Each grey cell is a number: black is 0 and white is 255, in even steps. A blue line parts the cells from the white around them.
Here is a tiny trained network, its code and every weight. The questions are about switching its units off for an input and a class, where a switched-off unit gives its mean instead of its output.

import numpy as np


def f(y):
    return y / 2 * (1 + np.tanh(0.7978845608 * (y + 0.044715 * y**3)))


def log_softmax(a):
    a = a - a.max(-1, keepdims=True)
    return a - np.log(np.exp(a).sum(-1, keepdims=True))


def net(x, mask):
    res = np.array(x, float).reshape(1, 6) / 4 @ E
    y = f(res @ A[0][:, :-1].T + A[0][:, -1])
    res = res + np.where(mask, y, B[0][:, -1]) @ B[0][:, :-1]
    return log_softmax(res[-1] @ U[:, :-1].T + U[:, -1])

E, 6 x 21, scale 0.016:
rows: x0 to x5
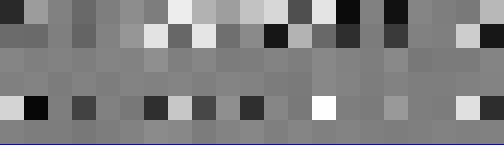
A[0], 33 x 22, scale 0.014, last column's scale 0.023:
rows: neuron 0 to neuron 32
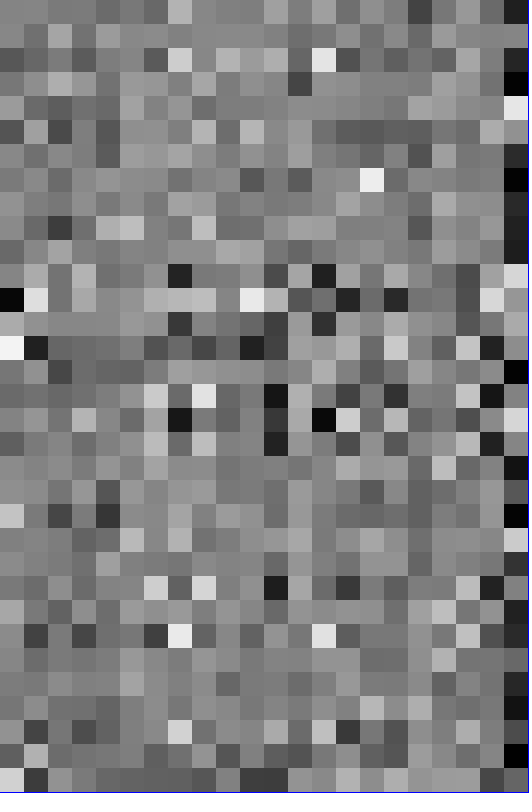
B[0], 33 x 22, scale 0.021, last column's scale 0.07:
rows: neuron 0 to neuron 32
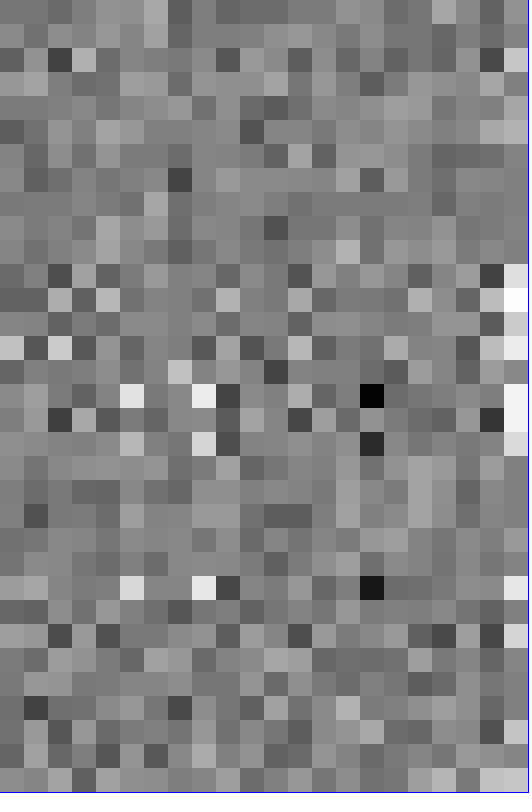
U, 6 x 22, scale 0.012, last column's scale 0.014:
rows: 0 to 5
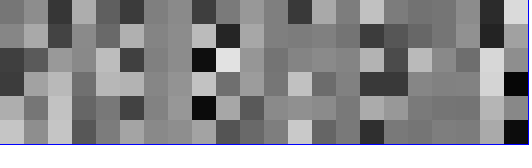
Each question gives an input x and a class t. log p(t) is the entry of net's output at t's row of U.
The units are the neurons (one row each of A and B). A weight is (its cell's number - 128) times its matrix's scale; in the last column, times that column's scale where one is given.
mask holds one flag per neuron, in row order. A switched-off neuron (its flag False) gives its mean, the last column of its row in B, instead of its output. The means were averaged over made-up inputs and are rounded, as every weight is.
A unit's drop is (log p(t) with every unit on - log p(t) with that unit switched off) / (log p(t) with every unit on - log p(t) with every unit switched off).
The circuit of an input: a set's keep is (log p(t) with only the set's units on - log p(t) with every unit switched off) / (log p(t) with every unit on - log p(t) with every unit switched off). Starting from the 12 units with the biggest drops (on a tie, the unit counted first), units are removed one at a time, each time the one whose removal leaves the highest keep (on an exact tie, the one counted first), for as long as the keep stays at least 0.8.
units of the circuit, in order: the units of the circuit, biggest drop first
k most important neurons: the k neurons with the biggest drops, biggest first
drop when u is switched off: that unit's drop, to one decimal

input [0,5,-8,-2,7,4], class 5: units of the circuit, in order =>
[neuron 14]
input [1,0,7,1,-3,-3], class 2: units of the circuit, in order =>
[neuron 16; neuron 24; neuron 26]
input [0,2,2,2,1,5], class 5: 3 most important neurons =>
[neuron 17; neuron 11; neuron 2]
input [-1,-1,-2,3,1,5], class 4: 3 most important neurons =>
[neuron 16; neuron 24; neuron 18]
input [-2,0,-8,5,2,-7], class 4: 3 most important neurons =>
[neuron 16; neuron 24; neuron 18]
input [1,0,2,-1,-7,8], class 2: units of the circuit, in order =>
[neuron 12; neuron 16; neuron 24]
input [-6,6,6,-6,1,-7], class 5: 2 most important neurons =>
[neuron 14; neuron 32]
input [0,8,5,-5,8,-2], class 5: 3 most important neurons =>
[neuron 14; neuron 17; neuron 32]
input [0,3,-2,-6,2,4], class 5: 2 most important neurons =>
[neuron 17; neuron 11]
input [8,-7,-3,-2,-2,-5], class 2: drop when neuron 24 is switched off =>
0.1
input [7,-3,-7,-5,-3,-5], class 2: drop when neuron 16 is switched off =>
0.2
